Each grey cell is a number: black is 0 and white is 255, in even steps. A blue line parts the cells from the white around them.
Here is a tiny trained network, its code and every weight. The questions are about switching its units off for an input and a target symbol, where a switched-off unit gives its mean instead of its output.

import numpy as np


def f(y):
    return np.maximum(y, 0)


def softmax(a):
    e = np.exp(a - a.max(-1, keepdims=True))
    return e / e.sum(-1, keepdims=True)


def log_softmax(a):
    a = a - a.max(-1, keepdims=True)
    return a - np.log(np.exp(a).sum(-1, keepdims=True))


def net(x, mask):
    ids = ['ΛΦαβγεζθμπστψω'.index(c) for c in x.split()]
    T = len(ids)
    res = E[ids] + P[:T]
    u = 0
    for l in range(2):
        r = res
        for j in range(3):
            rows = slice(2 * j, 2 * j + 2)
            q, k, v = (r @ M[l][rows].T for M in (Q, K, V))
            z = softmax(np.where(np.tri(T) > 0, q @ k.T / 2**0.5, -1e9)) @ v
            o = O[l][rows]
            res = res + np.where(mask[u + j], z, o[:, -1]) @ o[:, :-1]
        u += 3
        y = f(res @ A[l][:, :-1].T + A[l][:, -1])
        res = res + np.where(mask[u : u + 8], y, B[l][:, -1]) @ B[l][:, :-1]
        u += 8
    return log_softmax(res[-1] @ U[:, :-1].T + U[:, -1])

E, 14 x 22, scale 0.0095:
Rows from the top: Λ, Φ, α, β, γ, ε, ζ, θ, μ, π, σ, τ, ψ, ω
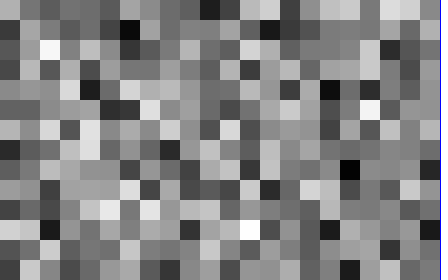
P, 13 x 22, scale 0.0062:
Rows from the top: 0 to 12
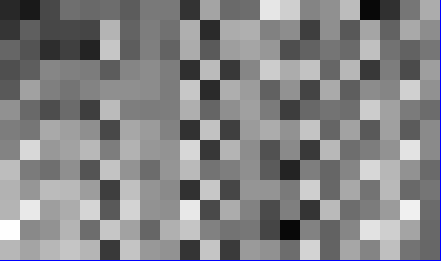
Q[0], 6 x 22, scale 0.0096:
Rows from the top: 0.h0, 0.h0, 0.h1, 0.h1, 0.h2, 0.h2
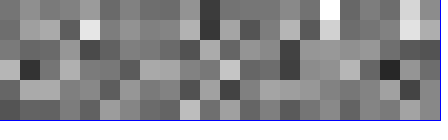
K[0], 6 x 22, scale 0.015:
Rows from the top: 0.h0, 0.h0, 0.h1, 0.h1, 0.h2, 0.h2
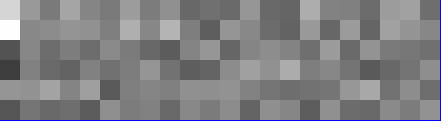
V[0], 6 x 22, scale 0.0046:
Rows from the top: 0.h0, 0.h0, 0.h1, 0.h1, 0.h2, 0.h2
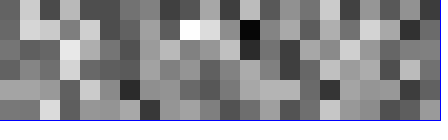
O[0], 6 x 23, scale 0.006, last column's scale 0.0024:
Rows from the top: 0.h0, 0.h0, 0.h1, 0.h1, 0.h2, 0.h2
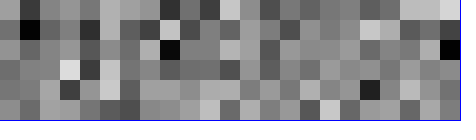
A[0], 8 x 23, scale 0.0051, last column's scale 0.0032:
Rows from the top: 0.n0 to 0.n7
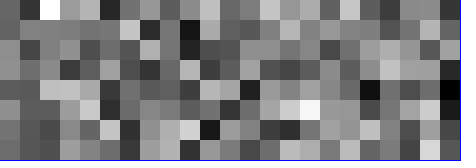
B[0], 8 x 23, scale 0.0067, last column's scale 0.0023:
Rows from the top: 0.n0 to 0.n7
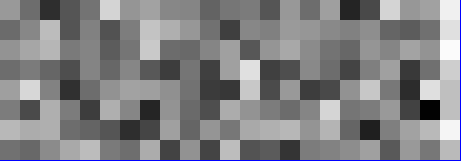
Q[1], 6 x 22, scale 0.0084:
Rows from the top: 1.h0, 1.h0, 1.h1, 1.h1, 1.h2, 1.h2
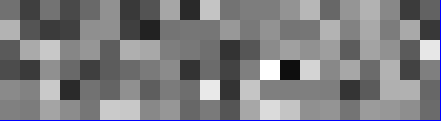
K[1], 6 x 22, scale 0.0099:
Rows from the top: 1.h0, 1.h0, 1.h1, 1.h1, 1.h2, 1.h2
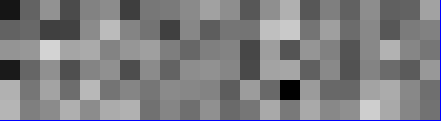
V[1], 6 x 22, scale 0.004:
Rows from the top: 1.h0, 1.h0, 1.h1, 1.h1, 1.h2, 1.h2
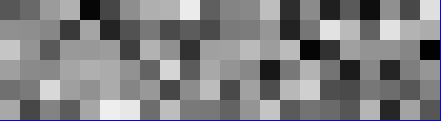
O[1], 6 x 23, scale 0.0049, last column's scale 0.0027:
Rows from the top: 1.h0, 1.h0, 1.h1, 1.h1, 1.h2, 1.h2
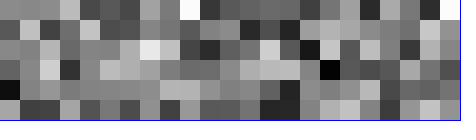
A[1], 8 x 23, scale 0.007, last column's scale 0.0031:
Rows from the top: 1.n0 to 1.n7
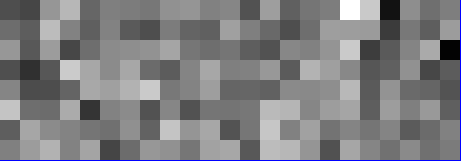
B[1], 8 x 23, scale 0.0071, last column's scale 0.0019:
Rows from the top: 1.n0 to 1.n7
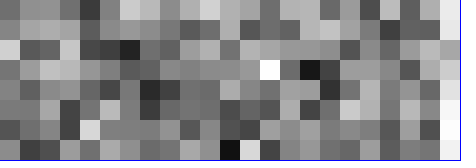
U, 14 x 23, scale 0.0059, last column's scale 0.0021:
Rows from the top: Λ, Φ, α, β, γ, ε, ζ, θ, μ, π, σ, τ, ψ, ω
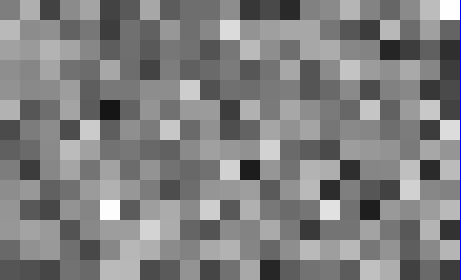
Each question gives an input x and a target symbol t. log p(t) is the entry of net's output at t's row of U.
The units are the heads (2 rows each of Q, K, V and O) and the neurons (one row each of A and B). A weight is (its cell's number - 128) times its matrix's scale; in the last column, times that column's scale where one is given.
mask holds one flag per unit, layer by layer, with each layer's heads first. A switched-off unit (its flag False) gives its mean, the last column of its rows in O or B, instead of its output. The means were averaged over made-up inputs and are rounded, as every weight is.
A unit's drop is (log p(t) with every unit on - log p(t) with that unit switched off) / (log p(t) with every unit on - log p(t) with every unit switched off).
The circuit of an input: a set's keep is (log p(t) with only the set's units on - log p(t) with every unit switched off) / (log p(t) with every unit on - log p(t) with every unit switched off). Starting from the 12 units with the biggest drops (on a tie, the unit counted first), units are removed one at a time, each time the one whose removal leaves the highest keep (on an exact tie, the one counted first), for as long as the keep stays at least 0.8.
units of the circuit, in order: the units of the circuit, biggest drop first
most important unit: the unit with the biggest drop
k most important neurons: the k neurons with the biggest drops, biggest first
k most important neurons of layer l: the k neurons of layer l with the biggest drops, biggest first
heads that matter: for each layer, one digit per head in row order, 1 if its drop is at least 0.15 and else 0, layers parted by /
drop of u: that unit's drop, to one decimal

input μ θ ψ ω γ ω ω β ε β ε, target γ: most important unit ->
1.h0
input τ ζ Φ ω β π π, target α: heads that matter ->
000 / 001
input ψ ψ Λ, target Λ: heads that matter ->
100 / 100
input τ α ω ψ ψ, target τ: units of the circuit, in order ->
[1.h1; 0.h0]
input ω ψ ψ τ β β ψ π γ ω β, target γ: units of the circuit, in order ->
[1.h0; 0.h0]
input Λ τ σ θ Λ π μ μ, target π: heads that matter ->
100 / 010
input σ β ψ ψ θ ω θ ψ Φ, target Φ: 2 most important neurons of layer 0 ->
[0.n6; 0.n3]
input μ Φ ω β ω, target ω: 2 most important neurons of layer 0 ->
[0.n3; 0.n6]
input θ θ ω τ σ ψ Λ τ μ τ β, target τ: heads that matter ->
000 / 010
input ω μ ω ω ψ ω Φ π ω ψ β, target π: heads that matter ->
100 / 010
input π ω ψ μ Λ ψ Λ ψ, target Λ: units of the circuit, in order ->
[1.h0; 1.h1]
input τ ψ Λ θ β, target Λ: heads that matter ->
100 / 110
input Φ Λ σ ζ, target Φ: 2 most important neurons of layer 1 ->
[1.n2; 1.n4]
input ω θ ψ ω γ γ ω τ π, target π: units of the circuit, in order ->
[0.h0; 1.h1]
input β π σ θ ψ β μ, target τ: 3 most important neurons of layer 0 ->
[0.n4; 0.n2; 0.n0]
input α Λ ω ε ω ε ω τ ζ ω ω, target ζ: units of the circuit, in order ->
[0.h0; 1.n6]
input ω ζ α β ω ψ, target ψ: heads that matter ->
000 / 000
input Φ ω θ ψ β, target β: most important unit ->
1.n5
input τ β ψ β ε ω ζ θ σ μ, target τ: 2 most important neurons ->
[0.n4; 0.n2]
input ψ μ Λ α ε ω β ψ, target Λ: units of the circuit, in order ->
[1.h0; 0.h0]
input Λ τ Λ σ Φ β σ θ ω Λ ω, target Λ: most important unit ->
1.h0
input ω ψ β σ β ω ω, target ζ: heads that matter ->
010 / 000
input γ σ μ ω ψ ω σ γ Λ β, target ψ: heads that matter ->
100 / 000
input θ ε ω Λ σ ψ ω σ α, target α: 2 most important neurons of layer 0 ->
[0.n6; 0.n3]
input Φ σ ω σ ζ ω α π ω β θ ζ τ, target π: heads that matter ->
001 / 000
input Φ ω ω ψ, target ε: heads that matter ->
000 / 001
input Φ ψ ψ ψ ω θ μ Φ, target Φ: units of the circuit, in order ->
[0.n6; 1.h2; 0.h0]
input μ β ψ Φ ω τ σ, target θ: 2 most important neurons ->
[1.n3; 1.n4]
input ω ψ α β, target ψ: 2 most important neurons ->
[1.n0; 0.n7]
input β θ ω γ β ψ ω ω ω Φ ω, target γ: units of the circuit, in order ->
[1.h0]
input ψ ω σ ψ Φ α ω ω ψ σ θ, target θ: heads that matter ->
100 / 000
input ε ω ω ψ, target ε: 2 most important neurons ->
[1.n2; 0.n0]
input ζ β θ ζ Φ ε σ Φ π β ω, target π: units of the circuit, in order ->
[1.h1; 0.h0]
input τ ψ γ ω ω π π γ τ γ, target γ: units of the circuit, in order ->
[1.h0]
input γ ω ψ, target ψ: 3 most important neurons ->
[1.n0; 1.n1; 0.n0]
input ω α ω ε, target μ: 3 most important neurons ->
[0.n0; 0.n5; 0.n7]
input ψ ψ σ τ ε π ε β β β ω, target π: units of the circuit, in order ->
[0.h0; 1.h1]
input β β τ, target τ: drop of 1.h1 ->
1.0
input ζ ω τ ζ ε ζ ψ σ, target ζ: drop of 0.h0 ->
1.1
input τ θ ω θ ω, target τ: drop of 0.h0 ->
0.4
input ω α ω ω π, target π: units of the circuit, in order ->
[1.h1]
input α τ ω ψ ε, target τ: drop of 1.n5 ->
0.0
